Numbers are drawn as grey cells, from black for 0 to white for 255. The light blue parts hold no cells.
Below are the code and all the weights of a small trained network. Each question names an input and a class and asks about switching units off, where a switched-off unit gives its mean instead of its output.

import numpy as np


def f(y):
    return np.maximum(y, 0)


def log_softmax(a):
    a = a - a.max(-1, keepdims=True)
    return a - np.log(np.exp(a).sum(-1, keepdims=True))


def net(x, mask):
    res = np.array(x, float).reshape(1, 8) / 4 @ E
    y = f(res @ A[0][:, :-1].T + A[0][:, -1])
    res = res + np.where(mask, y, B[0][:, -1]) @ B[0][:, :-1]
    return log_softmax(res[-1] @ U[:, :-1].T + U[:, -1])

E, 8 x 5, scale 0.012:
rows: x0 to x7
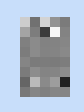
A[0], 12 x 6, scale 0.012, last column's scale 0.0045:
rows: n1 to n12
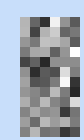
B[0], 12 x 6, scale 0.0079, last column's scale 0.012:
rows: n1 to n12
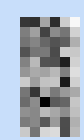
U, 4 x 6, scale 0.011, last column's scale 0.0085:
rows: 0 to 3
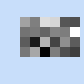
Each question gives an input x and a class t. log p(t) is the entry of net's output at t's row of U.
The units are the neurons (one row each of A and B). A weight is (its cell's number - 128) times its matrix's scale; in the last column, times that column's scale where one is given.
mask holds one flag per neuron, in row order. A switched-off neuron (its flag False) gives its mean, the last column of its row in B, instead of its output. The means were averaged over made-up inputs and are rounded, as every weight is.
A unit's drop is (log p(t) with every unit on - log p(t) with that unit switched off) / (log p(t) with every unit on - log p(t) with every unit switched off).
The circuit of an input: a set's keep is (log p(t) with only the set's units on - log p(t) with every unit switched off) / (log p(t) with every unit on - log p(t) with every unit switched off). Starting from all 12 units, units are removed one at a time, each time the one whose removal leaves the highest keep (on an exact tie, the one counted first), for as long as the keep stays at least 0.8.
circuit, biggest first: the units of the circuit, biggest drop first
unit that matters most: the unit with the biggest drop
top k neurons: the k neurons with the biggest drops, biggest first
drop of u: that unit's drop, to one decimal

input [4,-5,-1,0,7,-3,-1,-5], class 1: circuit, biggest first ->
n1, n9
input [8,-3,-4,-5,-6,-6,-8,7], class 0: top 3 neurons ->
n7, n6, n5
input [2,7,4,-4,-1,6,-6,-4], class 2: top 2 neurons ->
n1, n12
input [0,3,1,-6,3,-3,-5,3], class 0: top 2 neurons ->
n7, n6
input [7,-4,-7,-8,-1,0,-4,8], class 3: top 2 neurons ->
n9, n1
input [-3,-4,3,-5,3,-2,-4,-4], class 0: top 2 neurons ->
n1, n6
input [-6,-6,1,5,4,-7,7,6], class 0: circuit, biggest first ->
n12
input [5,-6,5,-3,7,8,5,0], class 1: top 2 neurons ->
n1, n9
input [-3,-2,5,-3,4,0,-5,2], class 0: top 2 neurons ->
n7, n6
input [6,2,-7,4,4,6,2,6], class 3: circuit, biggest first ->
n9, n2
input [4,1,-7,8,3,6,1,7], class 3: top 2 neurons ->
n1, n9
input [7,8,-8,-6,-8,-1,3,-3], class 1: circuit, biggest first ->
n2, n1
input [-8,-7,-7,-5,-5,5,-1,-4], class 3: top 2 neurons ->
n1, n5
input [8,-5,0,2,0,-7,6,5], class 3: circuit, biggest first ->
n9
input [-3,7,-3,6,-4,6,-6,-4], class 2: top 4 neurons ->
n1, n12, n8, n10
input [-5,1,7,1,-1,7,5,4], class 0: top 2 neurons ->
n12, n9
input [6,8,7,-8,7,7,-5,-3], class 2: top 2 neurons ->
n1, n8
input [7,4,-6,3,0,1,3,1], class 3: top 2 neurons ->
n2, n9
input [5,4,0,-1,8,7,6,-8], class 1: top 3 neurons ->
n9, n7, n2
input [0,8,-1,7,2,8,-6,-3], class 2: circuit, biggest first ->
n1
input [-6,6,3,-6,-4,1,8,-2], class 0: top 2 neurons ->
n12, n10
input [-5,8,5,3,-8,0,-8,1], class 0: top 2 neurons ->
n7, n6
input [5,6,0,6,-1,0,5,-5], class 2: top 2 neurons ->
n1, n8
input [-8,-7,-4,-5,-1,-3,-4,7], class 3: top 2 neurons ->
n1, n5
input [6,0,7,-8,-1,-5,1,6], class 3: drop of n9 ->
0.1
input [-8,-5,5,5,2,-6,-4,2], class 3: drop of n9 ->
-0.2
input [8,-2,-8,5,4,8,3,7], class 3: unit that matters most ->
n9
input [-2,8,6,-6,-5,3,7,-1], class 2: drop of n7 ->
0.2
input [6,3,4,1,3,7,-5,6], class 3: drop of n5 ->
-0.2
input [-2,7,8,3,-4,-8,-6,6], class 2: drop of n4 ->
-0.1
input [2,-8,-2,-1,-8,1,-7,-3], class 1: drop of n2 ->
-0.2
